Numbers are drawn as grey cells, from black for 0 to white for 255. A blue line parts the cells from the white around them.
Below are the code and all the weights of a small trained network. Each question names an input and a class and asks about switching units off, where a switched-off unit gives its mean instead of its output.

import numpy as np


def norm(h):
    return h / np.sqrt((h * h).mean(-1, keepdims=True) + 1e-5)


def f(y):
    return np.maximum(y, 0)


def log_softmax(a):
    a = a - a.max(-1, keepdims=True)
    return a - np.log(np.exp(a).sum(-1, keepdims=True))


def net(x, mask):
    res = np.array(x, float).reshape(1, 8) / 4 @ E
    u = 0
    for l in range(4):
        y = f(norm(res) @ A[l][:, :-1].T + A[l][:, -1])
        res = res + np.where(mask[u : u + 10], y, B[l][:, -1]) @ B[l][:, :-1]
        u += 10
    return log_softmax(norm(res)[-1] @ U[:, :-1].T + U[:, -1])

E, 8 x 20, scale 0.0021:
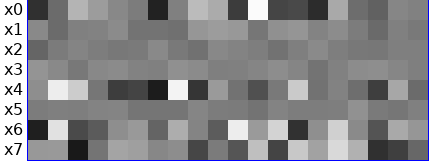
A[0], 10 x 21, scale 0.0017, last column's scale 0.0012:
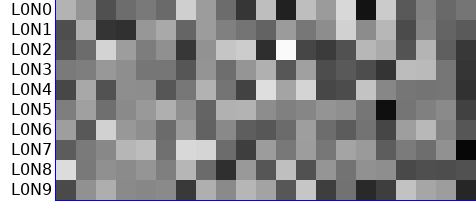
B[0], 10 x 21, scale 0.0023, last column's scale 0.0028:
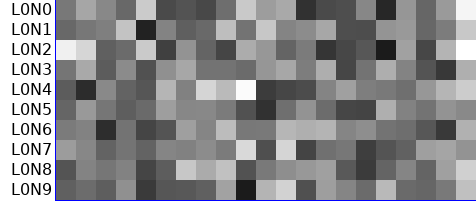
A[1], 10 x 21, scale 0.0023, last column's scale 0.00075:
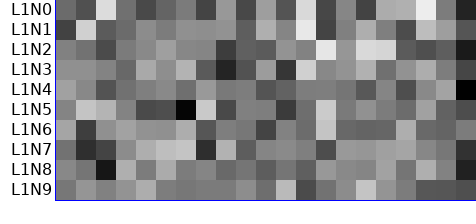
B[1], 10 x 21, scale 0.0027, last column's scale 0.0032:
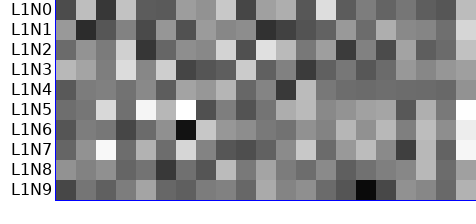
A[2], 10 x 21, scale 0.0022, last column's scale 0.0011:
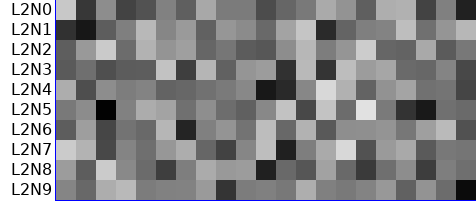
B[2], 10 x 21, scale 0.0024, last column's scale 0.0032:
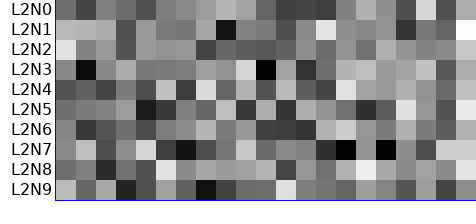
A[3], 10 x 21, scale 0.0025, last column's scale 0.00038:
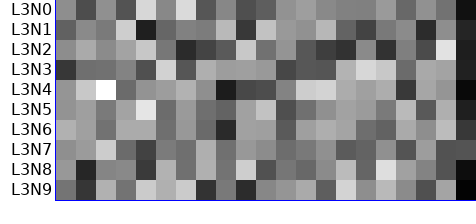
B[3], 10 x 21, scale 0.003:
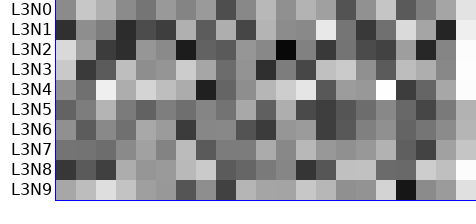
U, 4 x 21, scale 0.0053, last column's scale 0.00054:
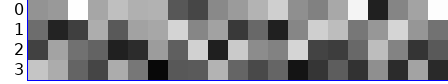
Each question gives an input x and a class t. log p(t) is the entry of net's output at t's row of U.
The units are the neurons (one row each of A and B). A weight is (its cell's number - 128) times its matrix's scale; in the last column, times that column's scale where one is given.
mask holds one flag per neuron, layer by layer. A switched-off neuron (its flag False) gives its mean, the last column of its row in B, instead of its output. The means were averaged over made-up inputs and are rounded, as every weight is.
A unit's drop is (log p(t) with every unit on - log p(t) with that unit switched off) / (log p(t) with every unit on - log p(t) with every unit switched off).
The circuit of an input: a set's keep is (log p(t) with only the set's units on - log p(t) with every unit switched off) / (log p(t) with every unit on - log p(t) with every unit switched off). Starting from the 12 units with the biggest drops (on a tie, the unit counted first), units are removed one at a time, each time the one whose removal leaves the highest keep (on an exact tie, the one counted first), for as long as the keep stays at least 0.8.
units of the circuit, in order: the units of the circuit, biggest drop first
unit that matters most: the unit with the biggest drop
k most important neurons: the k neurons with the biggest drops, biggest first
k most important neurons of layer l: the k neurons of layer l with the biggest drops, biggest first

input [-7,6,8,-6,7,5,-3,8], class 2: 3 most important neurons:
[L1N2; L1N7; L2N5]
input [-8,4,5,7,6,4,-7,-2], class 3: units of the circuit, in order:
[L2N7]
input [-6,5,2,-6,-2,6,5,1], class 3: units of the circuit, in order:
[L2N7; L1N3]
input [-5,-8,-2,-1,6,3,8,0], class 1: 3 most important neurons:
[L1N1; L2N3; L1N7]
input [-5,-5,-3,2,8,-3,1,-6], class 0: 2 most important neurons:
[L1N5; L3N4]
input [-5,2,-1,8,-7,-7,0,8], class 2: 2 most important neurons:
[L1N2; L2N5]
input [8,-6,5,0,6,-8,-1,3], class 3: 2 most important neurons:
[L0N2; L3N2]
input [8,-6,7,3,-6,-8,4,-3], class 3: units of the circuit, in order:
[L0N2; L3N2]
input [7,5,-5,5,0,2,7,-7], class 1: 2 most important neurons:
[L1N1; L0N4]
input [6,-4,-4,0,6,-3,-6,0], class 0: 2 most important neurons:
[L1N5; L0N0]
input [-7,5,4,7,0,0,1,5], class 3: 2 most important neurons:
[L2N7; L0N0]
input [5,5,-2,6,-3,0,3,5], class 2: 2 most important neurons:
[L2N5; L0N0]
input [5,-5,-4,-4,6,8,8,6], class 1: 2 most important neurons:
[L1N7; L1N1]
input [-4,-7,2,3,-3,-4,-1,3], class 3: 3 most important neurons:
[L1N5; L2N7; L0N0]
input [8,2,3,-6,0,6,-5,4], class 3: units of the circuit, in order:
[L0N2]
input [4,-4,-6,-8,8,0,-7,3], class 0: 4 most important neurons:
[L1N5; L3N4; L1N1; L0N4]
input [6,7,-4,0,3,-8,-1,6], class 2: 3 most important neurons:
[L2N5; L0N0; L3N1]
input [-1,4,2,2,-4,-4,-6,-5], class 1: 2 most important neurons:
[L1N5; L1N6]
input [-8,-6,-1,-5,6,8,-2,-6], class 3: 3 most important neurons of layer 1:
[L1N7; L1N3; L1N2]
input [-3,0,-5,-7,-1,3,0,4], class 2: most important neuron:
[L0N2]
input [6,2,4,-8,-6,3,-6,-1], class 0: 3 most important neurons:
[L1N7; L0N0; L2N7]
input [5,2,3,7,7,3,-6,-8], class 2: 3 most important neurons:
[L1N7; L0N9; L1N0]
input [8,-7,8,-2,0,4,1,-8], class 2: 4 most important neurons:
[L0N9; L3N1; L1N0; L0N0]
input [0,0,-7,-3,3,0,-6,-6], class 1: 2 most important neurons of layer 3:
[L3N8; L3N3]
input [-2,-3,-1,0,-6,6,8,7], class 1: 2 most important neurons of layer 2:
[L2N3; L2N6]
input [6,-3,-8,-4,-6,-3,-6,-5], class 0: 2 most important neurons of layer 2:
[L2N7; L2N1]
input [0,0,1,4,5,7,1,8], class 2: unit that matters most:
L1N2
